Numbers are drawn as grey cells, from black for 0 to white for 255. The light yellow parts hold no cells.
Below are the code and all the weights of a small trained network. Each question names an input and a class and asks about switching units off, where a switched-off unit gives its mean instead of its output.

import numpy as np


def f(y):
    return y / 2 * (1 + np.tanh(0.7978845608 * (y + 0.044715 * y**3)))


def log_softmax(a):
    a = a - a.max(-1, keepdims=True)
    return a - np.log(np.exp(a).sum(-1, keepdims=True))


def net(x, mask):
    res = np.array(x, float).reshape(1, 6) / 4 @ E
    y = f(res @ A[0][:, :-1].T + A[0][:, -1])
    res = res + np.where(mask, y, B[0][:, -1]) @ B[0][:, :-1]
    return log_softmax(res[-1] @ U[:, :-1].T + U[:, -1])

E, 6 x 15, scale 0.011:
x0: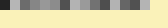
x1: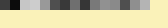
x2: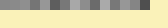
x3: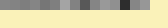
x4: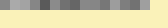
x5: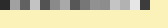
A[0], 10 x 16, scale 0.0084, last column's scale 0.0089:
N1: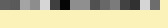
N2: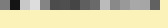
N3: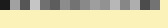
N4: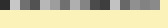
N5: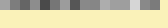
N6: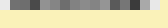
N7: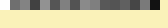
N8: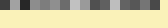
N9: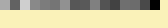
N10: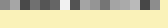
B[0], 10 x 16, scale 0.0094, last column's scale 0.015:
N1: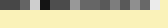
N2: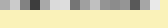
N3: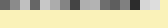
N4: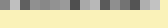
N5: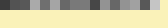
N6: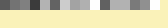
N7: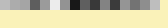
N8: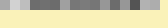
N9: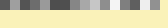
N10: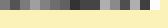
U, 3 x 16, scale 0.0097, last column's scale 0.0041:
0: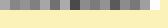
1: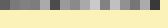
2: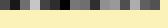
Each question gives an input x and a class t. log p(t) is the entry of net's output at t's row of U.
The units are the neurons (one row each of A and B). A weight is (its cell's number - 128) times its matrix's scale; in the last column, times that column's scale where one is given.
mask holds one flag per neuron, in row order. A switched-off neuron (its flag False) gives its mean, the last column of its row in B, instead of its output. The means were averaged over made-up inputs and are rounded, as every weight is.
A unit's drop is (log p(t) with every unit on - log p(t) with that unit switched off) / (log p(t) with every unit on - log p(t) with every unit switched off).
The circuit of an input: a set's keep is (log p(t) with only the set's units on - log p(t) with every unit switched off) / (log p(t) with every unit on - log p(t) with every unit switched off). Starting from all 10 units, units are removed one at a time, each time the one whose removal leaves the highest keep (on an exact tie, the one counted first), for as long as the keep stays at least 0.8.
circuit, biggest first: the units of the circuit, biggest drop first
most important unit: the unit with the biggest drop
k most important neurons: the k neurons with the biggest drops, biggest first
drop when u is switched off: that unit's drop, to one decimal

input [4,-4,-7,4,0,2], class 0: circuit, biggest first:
(N6)
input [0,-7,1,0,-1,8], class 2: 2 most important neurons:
(N10; N2)
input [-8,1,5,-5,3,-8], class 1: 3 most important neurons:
(N6; N9; N10)
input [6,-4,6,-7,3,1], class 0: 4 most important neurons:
(N6; N8; N1; N9)
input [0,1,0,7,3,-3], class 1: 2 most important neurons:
(N10; N6)
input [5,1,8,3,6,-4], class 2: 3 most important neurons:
(N1; N2; N3)
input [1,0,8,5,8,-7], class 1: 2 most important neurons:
(N6; N10)
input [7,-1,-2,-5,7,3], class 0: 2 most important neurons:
(N6; N8)
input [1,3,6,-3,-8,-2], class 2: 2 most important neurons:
(N1; N3)
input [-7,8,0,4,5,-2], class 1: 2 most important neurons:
(N2; N9)
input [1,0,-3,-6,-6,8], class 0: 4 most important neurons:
(N3; N1; N6; N10)
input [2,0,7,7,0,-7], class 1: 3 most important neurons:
(N6; N10; N5)
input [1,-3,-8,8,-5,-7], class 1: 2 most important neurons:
(N6; N10)
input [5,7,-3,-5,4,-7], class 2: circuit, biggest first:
(N1)
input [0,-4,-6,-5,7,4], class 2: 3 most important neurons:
(N2; N10; N6)
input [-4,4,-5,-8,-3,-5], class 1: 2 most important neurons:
(N6; N9)
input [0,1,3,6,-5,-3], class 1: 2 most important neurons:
(N10; N6)
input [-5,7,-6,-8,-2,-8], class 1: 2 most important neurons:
(N6; N9)
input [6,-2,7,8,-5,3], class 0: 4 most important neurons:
(N6; N8; N1; N9)
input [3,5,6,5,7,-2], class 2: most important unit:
N1
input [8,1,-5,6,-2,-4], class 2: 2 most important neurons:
(N1; N2)
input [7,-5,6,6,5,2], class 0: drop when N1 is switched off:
0.1
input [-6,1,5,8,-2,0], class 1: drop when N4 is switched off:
-0.1
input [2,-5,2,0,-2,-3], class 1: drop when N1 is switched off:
-0.1
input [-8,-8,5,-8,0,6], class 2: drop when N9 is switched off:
0.0
